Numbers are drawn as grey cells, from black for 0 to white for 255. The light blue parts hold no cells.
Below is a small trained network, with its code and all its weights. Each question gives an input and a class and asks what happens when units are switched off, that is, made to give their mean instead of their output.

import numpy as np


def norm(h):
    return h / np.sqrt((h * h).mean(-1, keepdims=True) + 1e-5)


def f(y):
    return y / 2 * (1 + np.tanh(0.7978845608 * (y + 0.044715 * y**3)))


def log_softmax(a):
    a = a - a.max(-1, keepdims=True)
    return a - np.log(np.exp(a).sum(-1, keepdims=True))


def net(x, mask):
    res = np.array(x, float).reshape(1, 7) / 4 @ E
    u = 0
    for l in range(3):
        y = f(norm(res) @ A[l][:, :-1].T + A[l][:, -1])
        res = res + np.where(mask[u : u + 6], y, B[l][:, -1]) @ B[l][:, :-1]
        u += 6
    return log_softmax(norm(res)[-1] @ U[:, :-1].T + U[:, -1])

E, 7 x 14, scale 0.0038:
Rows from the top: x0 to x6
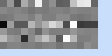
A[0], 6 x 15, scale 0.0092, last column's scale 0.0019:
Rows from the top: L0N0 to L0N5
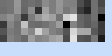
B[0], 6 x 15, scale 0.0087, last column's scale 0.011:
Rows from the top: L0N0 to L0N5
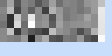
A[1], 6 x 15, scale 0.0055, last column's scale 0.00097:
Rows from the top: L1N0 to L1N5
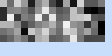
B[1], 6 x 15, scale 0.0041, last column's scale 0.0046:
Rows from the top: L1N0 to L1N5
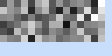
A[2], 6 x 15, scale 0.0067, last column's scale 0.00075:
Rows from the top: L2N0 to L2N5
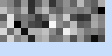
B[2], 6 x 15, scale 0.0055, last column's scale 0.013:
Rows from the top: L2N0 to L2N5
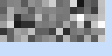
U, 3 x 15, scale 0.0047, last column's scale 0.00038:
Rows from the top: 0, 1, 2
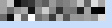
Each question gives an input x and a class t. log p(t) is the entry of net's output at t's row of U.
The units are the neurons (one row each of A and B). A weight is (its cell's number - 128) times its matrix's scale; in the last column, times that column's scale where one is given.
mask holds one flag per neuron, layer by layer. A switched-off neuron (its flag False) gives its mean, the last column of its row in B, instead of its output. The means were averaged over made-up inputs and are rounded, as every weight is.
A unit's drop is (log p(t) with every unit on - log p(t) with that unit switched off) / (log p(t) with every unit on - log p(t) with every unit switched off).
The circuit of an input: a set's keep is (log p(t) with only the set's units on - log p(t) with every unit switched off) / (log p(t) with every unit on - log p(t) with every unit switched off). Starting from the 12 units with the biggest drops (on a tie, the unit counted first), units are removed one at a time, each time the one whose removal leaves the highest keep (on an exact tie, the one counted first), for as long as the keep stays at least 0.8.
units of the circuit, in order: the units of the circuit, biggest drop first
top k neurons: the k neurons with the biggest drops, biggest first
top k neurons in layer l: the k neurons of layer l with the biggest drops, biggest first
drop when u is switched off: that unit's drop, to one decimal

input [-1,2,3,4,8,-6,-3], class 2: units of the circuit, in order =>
L0N3
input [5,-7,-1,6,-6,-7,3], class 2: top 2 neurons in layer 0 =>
L0N3, L0N1
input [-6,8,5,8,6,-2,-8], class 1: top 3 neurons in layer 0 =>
L0N5, L0N4, L0N3
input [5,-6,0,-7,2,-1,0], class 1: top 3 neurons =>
L0N1, L0N4, L0N3
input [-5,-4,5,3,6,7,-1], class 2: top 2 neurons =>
L0N2, L0N4
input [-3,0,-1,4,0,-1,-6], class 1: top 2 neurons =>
L0N5, L0N4
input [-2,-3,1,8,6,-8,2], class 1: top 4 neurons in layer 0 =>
L0N5, L0N2, L0N3, L0N1
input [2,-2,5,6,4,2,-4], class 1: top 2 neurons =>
L0N5, L0N2
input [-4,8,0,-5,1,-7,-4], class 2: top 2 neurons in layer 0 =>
L0N5, L0N4
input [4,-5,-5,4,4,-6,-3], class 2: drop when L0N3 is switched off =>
1.3
